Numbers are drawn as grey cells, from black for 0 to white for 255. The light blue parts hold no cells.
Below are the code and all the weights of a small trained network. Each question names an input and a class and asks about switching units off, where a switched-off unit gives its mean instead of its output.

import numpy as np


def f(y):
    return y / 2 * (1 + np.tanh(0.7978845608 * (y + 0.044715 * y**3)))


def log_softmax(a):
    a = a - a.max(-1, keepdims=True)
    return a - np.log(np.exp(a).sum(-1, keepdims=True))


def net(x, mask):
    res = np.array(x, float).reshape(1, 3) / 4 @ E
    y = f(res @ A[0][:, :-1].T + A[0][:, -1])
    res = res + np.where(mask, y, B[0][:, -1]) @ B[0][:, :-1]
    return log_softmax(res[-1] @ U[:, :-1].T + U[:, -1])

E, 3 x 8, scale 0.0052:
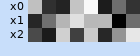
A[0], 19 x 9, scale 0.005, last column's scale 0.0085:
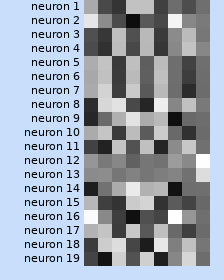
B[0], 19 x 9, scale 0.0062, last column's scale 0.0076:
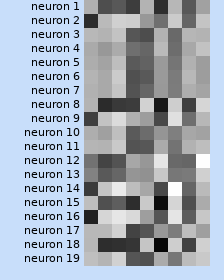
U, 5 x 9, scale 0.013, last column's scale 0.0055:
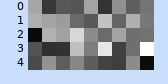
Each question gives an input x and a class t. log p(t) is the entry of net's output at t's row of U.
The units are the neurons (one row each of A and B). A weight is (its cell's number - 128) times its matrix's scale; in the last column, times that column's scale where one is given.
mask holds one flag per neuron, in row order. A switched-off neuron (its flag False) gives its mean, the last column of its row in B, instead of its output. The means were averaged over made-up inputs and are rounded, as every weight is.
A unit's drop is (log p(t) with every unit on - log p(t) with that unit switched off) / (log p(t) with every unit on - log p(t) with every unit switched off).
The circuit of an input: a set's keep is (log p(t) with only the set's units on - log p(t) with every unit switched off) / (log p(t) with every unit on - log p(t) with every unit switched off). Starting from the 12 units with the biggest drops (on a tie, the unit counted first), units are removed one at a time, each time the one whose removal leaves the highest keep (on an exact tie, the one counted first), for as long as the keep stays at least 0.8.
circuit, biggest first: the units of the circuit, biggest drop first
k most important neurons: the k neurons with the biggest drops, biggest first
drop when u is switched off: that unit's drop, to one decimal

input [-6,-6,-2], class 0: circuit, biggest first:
(neuron 18)
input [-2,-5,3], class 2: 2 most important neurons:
(neuron 16; neuron 2)
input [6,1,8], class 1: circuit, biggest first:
(neuron 19; neuron 11)
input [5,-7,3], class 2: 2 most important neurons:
(neuron 16; neuron 2)
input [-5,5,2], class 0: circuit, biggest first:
(neuron 8; neuron 18)
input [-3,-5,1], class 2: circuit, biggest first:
(neuron 16; neuron 2)
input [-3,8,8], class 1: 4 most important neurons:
(neuron 19; neuron 11; neuron 3; neuron 4)
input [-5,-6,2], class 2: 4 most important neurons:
(neuron 16; neuron 2; neuron 15; neuron 1)
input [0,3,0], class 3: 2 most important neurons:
(neuron 16; neuron 2)
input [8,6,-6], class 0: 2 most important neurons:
(neuron 15; neuron 1)
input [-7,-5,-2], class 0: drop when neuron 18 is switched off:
0.1
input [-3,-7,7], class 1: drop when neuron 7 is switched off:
-0.1
